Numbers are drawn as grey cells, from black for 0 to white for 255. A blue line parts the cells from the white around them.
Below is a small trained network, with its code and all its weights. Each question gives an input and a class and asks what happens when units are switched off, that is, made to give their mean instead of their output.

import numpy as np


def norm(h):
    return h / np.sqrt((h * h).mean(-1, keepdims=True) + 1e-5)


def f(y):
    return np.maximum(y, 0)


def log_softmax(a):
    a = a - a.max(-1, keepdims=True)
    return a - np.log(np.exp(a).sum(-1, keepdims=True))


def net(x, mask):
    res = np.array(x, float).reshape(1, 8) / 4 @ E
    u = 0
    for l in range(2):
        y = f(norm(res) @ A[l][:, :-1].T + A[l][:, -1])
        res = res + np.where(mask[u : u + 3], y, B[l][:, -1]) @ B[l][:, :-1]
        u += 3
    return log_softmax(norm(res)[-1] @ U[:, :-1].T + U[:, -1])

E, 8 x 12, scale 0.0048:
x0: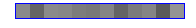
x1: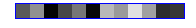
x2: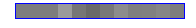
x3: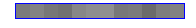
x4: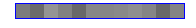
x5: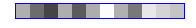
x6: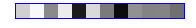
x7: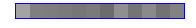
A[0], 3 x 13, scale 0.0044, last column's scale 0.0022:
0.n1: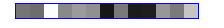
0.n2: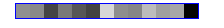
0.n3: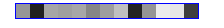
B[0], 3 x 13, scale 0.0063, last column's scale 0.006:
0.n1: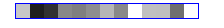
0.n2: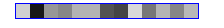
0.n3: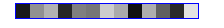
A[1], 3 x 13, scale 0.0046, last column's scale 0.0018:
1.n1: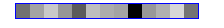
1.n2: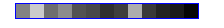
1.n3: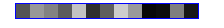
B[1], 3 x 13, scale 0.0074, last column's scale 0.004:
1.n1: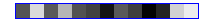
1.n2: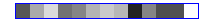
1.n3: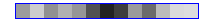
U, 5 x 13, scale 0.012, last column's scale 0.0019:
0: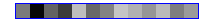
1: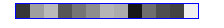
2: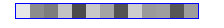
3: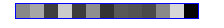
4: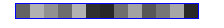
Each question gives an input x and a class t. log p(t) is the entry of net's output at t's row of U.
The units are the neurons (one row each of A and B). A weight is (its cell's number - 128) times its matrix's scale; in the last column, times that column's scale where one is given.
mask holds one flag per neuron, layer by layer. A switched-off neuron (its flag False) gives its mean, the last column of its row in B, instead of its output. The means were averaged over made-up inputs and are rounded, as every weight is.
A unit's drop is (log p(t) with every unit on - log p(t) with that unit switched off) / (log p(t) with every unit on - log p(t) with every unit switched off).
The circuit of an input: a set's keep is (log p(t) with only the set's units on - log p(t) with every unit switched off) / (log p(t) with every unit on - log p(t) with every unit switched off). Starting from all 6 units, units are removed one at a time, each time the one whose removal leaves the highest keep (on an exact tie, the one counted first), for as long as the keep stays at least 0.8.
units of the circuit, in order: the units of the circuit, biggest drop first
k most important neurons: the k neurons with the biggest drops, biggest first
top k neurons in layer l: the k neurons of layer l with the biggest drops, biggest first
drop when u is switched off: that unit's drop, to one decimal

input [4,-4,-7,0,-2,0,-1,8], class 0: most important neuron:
(0.n1)
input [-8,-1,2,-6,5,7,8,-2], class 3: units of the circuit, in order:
(0.n1, 1.n1)
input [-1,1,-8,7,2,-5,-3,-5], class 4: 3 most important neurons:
(1.n3, 0.n2, 0.n3)
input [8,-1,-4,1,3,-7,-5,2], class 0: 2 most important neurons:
(0.n1, 1.n1)
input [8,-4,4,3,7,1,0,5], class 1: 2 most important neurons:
(0.n3, 0.n2)
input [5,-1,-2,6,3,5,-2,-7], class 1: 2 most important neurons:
(0.n3, 0.n1)
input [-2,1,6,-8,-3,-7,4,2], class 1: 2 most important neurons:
(1.n2, 0.n2)
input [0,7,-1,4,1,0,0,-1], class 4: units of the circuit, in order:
(0.n1, 1.n3)
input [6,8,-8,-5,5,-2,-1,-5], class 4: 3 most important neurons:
(1.n3, 0.n1, 0.n3)
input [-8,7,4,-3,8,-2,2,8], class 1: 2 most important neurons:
(1.n2, 0.n1)
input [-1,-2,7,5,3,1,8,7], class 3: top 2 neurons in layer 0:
(0.n1, 0.n2)
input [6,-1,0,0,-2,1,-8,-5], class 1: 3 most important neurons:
(0.n3, 0.n1, 0.n2)
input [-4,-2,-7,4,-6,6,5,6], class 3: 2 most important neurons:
(1.n1, 0.n1)
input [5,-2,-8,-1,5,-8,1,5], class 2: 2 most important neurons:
(0.n1, 0.n3)
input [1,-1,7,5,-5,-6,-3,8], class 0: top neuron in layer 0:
(0.n1)
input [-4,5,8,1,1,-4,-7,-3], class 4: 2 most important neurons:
(1.n3, 0.n1)
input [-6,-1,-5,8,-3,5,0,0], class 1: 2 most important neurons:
(0.n3, 1.n3)
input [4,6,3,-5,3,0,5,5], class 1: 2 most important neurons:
(0.n1, 1.n2)
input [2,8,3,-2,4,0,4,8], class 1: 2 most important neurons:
(0.n1, 1.n2)
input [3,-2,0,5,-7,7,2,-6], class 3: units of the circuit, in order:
(1.n1)
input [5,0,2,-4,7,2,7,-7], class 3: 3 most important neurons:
(0.n1, 0.n2, 1.n1)
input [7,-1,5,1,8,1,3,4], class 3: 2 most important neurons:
(0.n1, 0.n2)
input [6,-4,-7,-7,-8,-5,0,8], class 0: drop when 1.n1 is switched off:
0.1
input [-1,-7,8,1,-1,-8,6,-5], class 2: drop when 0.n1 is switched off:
0.7
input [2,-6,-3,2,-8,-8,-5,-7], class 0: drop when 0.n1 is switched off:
1.2
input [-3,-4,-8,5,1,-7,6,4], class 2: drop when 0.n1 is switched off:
1.0
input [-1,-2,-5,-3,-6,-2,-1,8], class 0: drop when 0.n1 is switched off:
0.0
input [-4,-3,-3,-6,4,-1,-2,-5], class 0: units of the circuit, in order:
(0.n1)
